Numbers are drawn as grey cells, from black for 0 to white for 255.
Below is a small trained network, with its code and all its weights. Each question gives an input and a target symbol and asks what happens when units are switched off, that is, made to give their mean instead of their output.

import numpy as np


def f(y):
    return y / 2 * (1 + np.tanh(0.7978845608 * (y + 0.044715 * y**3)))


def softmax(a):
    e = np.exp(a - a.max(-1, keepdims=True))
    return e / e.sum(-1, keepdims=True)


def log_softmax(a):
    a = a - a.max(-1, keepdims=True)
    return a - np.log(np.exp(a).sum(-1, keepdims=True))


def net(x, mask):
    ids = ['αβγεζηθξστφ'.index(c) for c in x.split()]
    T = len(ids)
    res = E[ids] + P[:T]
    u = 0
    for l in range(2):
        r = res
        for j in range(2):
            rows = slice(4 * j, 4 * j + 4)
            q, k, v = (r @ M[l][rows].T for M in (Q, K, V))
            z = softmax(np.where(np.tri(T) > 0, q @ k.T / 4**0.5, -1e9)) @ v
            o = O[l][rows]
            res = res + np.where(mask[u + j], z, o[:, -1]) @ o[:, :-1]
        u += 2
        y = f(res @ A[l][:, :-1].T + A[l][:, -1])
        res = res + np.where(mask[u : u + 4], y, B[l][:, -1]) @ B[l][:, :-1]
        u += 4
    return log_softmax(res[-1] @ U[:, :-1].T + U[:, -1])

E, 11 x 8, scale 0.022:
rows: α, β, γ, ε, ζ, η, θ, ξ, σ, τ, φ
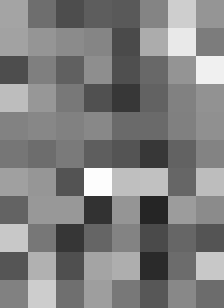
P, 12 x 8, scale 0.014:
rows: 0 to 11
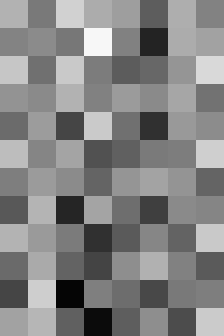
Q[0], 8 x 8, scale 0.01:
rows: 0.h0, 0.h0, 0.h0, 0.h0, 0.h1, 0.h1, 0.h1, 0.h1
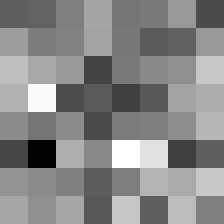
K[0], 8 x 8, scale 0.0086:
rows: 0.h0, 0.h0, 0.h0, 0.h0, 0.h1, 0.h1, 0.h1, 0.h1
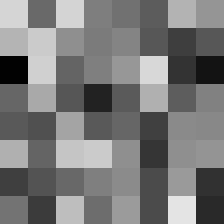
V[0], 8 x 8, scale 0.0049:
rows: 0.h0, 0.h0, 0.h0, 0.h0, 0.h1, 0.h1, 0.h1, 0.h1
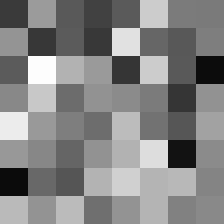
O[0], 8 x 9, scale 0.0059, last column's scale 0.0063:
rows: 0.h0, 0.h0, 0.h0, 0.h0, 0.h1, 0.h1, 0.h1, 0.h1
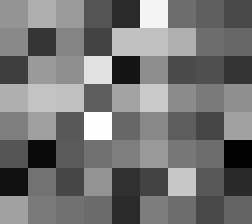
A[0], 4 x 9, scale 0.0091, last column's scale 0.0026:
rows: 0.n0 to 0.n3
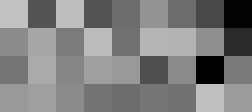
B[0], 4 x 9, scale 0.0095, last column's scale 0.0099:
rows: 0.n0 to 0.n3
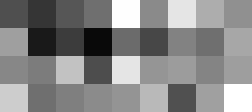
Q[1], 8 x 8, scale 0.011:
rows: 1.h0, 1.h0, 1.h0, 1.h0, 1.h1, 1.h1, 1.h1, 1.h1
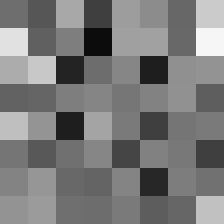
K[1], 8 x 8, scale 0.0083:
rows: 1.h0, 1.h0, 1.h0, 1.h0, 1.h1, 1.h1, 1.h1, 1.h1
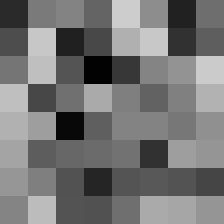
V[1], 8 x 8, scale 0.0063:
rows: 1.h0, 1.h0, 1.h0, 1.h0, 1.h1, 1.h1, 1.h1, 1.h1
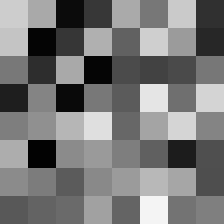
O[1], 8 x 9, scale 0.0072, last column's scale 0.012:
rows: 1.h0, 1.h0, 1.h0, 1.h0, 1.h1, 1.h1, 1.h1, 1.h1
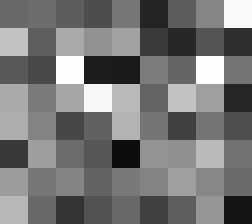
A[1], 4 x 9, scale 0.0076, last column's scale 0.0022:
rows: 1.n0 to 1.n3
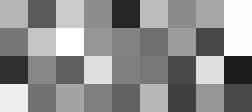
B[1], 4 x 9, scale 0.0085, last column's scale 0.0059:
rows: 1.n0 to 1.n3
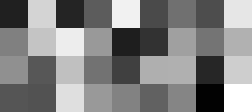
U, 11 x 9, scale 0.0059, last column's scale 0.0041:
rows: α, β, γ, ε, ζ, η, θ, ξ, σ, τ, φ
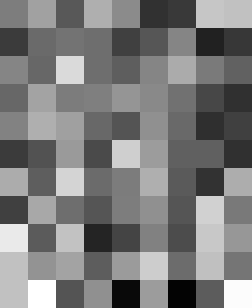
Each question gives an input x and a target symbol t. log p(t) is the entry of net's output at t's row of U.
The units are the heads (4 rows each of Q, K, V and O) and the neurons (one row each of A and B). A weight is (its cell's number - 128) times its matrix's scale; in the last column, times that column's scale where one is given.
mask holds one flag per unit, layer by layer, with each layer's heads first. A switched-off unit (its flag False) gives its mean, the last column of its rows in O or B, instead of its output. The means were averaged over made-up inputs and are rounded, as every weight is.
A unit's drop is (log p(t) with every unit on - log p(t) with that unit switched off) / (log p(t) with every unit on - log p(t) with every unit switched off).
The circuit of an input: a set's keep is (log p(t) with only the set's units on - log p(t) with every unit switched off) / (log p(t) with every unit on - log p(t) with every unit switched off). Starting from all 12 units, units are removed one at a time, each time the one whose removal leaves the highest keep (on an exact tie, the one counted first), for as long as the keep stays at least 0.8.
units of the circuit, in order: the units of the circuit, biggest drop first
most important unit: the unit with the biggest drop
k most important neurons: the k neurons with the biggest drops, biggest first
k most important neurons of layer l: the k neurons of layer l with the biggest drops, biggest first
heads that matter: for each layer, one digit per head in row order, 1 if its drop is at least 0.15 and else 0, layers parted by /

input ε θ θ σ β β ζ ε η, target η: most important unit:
1.n0
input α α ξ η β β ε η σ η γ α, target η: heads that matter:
01 / 10
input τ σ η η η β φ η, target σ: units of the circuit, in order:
[0.n1; 1.h0; 1.n0]
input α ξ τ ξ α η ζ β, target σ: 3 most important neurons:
[0.n1; 1.n0; 1.n3]
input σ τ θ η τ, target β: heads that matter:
01 / 00
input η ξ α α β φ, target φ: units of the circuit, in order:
[0.h0; 0.n0]
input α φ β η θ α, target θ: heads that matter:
01 / 10
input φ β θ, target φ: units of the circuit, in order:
[1.h0; 0.h0]
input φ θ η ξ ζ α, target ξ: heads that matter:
00 / 10
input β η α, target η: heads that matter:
00 / 10
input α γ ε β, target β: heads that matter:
10 / 10
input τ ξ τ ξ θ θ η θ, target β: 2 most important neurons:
[1.n2; 0.n3]
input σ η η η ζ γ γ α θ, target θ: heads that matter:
00 / 10
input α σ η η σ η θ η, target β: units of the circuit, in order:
[0.h1]
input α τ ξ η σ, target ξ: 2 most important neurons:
[1.n3; 1.n2]
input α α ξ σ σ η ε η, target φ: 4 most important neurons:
[0.n1; 0.n0; 1.n3; 1.n0]
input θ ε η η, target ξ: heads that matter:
00 / 11
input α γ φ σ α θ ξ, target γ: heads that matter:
00 / 01
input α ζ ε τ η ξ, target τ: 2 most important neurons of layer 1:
[1.n3; 1.n0]
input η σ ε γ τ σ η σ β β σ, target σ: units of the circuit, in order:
[1.h0; 0.n1; 0.h0; 1.n0]
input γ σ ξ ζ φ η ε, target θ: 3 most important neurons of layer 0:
[0.n0; 0.n1; 0.n3]
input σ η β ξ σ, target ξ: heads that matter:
11 / 10
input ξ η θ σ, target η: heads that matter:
10 / 10
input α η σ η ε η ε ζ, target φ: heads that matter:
01 / 00
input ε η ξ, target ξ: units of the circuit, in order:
[1.h0; 1.n0]
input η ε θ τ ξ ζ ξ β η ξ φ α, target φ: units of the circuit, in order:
[0.h0]
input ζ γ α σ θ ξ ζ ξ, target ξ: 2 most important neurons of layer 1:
[1.n3; 1.n2]
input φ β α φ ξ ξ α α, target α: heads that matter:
00 / 10
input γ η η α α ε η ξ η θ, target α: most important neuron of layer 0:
[0.n1]
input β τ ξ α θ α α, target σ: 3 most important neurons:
[1.n0; 1.n3; 0.n3]
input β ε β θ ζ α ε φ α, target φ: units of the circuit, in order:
[1.h0; 0.h0]
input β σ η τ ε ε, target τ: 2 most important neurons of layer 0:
[0.n0; 0.n1]
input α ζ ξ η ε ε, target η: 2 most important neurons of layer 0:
[0.n3; 0.n0]
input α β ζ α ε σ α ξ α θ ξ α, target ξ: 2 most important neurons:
[1.n0; 0.n2]
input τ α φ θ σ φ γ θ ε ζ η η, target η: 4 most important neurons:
[1.n0; 1.n3; 0.n3; 1.n1]
